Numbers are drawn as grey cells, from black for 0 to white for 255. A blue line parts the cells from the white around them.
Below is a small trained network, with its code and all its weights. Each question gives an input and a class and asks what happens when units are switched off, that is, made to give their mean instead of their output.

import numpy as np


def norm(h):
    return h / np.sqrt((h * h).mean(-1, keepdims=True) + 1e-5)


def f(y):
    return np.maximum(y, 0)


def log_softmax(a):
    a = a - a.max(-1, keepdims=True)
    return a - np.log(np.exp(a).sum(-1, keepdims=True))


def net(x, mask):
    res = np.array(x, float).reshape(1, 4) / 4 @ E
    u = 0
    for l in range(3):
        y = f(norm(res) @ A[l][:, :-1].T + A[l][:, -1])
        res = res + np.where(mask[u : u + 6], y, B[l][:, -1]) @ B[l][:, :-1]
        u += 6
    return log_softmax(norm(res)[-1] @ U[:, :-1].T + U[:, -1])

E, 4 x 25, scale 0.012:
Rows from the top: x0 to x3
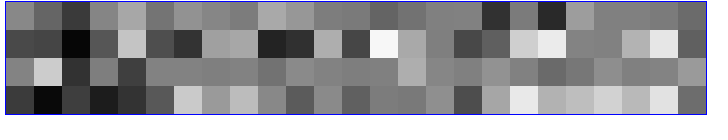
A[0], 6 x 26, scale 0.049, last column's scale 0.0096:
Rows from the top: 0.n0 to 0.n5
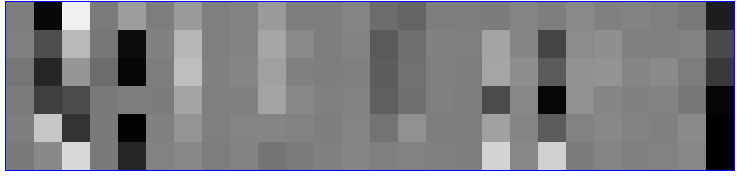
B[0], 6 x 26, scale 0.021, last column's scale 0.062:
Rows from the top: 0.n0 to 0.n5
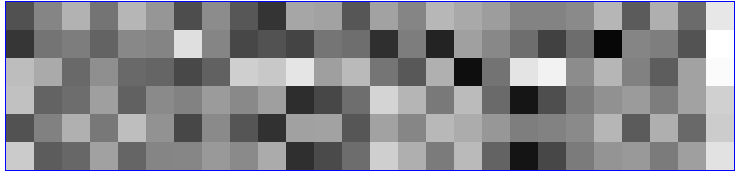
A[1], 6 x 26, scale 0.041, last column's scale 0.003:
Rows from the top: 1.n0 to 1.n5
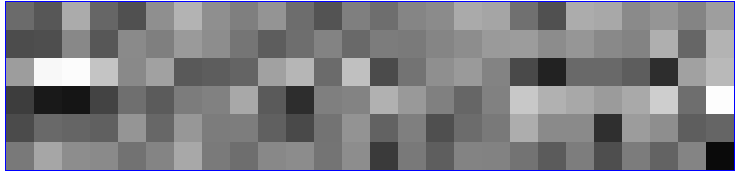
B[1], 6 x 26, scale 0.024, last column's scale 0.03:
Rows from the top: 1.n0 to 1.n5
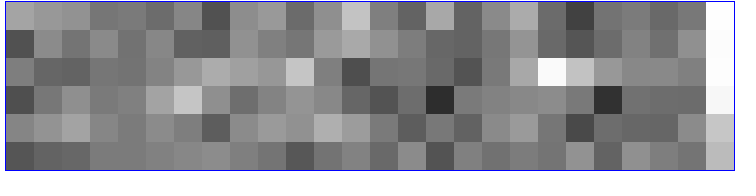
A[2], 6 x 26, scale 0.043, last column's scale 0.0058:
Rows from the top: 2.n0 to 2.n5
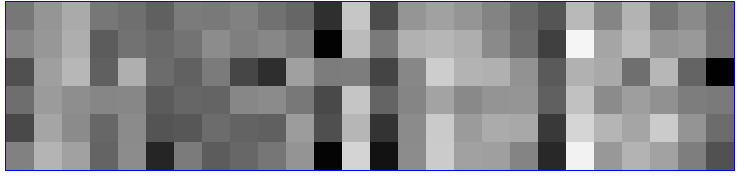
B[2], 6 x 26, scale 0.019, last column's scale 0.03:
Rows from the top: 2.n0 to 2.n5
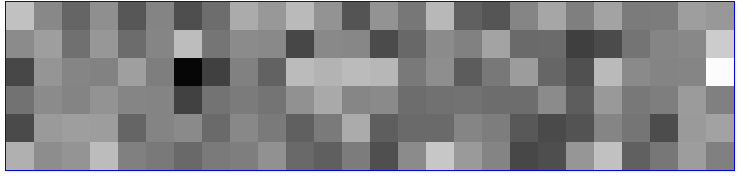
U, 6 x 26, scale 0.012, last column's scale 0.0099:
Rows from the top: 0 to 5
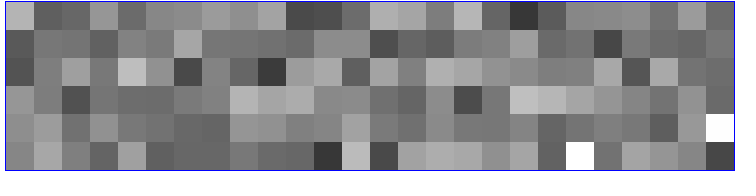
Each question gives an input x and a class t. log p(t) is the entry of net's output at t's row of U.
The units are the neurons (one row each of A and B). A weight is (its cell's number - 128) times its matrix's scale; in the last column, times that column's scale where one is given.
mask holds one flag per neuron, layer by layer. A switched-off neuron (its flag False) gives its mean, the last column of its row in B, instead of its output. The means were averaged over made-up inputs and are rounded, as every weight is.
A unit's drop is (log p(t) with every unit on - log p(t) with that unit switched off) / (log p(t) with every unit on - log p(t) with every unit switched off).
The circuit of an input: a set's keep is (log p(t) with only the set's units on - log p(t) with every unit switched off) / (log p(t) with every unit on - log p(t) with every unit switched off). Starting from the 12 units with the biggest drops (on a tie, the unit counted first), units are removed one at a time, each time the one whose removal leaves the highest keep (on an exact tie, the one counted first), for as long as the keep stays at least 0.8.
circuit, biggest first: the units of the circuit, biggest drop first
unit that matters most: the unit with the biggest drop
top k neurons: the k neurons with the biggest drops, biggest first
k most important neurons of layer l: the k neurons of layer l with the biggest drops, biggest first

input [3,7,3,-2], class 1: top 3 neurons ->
(0.n2; 0.n5; 0.n0)
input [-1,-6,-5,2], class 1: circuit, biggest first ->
(0.n1)
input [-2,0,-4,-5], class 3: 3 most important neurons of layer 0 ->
(0.n1; 0.n4; 0.n0)
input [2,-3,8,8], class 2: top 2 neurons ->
(0.n4; 0.n1)
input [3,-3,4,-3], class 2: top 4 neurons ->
(0.n4; 0.n5; 0.n2; 0.n1)
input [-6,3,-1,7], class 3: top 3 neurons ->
(0.n2; 0.n3; 0.n1)
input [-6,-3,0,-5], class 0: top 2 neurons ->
(0.n5; 0.n2)
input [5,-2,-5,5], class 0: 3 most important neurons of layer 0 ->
(0.n3; 0.n4; 0.n1)
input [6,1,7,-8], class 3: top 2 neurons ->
(0.n5; 0.n1)
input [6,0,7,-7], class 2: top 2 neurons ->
(0.n5; 0.n1)
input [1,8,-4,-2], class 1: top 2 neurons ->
(0.n2; 0.n5)
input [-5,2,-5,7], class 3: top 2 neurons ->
(0.n2; 0.n3)
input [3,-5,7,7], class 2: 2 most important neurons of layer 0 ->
(0.n4; 0.n1)
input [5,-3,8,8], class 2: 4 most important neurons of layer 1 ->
(1.n2; 1.n0; 1.n1; 1.n4)
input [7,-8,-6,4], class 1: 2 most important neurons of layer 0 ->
(0.n1; 0.n5)
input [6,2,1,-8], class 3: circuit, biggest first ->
(1.n2)
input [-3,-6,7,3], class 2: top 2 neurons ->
(0.n4; 0.n2)
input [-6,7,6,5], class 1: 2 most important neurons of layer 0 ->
(0.n3; 0.n0)
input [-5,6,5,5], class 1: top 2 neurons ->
(1.n3; 0.n3)
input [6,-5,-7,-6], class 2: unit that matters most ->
0.n5
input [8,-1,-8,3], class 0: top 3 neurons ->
(0.n3; 0.n4; 2.n1)
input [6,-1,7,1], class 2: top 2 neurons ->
(0.n4; 0.n5)
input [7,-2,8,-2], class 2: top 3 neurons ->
(0.n4; 0.n5; 2.n2)
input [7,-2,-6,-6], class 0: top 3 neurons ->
(0.n3; 0.n4; 0.n2)
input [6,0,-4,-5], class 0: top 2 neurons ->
(0.n3; 0.n2)
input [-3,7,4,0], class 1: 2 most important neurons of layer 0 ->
(0.n2; 0.n5)
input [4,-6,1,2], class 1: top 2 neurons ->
(0.n1; 0.n5)
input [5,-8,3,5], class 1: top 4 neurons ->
(0.n1; 0.n5; 1.n5; 0.n3)
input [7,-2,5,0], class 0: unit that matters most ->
0.n3
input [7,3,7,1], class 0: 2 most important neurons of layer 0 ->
(0.n3; 0.n0)
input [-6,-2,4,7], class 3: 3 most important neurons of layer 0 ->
(0.n2; 0.n3; 0.n0)
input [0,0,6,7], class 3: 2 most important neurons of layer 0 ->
(0.n2; 0.n0)
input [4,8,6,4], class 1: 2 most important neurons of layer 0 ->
(0.n2; 0.n0)
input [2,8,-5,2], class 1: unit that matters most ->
0.n2
